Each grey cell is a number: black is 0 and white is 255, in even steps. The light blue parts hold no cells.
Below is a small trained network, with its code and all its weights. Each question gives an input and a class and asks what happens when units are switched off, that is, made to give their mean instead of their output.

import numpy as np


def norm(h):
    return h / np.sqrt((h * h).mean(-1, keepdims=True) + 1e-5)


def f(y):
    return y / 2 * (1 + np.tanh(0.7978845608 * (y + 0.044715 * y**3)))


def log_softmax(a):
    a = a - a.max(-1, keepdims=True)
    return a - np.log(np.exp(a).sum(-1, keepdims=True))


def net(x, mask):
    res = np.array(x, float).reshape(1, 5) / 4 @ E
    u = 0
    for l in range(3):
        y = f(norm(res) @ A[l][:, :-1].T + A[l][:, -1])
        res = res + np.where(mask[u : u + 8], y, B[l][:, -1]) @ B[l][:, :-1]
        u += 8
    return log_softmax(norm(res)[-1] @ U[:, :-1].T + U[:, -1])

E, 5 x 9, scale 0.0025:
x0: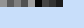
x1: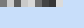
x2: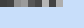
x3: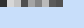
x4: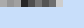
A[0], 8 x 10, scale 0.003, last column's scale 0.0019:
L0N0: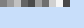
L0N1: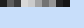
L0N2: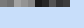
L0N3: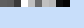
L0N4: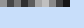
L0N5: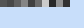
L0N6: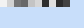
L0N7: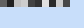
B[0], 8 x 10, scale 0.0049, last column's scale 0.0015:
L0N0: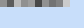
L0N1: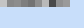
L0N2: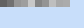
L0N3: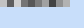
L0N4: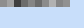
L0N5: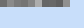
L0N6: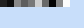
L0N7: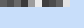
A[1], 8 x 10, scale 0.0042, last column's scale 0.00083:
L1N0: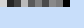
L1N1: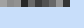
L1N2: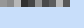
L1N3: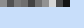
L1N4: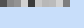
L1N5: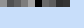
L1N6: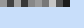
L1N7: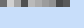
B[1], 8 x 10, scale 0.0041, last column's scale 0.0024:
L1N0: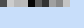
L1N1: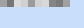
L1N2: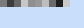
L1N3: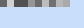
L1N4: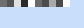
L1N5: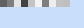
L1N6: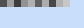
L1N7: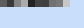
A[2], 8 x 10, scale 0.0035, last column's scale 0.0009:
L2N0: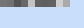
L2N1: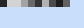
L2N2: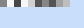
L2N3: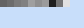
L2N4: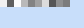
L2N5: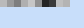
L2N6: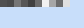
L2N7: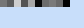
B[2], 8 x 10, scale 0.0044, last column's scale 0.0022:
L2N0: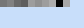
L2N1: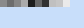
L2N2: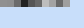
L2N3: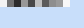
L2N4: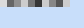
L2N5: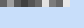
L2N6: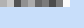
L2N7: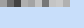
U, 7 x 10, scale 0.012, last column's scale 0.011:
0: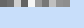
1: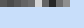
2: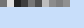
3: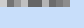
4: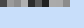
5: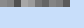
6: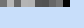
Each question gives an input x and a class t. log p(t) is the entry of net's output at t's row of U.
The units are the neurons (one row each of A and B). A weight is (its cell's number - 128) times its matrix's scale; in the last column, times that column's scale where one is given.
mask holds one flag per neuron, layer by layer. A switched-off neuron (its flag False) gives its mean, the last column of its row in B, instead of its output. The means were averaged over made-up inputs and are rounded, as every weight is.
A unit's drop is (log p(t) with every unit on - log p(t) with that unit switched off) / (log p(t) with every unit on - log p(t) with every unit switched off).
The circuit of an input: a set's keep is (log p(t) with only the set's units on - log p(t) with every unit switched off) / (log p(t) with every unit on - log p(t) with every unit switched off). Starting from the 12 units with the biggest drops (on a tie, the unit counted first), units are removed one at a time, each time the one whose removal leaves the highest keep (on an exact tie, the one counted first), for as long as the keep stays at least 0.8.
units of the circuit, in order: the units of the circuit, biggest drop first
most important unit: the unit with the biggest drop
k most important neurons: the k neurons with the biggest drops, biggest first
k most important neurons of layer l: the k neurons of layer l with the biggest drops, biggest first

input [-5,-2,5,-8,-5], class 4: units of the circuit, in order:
L1N0
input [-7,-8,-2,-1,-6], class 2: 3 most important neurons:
L1N3, L1N5, L2N6
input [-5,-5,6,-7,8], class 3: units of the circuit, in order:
L0N0, L1N2, L2N4
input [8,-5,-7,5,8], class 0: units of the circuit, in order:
L1N5, L1N1
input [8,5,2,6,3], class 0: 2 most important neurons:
L1N5, L1N0
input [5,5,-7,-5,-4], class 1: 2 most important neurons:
L0N6, L1N4
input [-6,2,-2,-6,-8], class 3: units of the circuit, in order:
L0N3, L2N4
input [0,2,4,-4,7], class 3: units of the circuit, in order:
L1N1, L2N4
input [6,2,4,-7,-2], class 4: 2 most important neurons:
L1N0, L1N4
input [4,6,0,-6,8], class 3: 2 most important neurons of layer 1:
L1N1, L1N6
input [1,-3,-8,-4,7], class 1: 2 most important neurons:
L0N6, L0N3
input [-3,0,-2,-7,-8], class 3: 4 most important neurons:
L0N3, L0N1, L2N4, L1N7
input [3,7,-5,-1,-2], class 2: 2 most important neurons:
L2N5, L0N7
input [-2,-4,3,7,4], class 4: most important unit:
L2N1
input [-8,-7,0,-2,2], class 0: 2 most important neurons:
L1N4, L2N5
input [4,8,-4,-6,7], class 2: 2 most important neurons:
L2N5, L0N3
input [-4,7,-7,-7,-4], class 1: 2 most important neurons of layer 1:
L1N3, L1N6
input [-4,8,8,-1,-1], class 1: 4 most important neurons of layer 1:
L1N3, L1N6, L1N4, L1N0
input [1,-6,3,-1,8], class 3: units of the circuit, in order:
L1N1, L2N4
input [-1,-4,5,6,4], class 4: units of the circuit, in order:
L2N1
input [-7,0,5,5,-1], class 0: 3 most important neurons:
L1N4, L0N6, L1N0
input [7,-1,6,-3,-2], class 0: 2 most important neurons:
L1N5, L0N6
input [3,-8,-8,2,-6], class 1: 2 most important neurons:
L0N6, L2N5
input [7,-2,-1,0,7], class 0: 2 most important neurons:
L1N5, L0N2
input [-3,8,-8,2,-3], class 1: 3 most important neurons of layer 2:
L2N6, L2N4, L2N3
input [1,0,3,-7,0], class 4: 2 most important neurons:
L1N0, L0N6
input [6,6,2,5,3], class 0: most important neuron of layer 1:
L1N5
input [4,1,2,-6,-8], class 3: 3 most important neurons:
L0N3, L0N1, L2N4
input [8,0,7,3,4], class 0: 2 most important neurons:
L1N5, L0N6
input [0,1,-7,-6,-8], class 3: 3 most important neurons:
L0N3, L0N1, L0N7
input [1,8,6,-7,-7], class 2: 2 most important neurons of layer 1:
L1N7, L1N2
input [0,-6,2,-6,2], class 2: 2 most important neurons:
L1N3, L1N6
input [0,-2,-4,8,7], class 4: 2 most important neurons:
L2N1, L1N7
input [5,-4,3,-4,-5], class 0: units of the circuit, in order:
L1N5
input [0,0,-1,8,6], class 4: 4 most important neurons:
L2N1, L1N7, L0N3, L0N1
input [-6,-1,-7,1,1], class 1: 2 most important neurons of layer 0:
L0N6, L0N2
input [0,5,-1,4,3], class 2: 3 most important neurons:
L2N2, L1N0, L0N3
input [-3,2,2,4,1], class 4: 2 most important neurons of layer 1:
L1N5, L1N7
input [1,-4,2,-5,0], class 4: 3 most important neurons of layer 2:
L2N5, L2N4, L2N0
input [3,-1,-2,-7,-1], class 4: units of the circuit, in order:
L1N0
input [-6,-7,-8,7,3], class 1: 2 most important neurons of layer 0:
L0N6, L0N2
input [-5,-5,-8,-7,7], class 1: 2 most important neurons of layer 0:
L0N6, L0N3
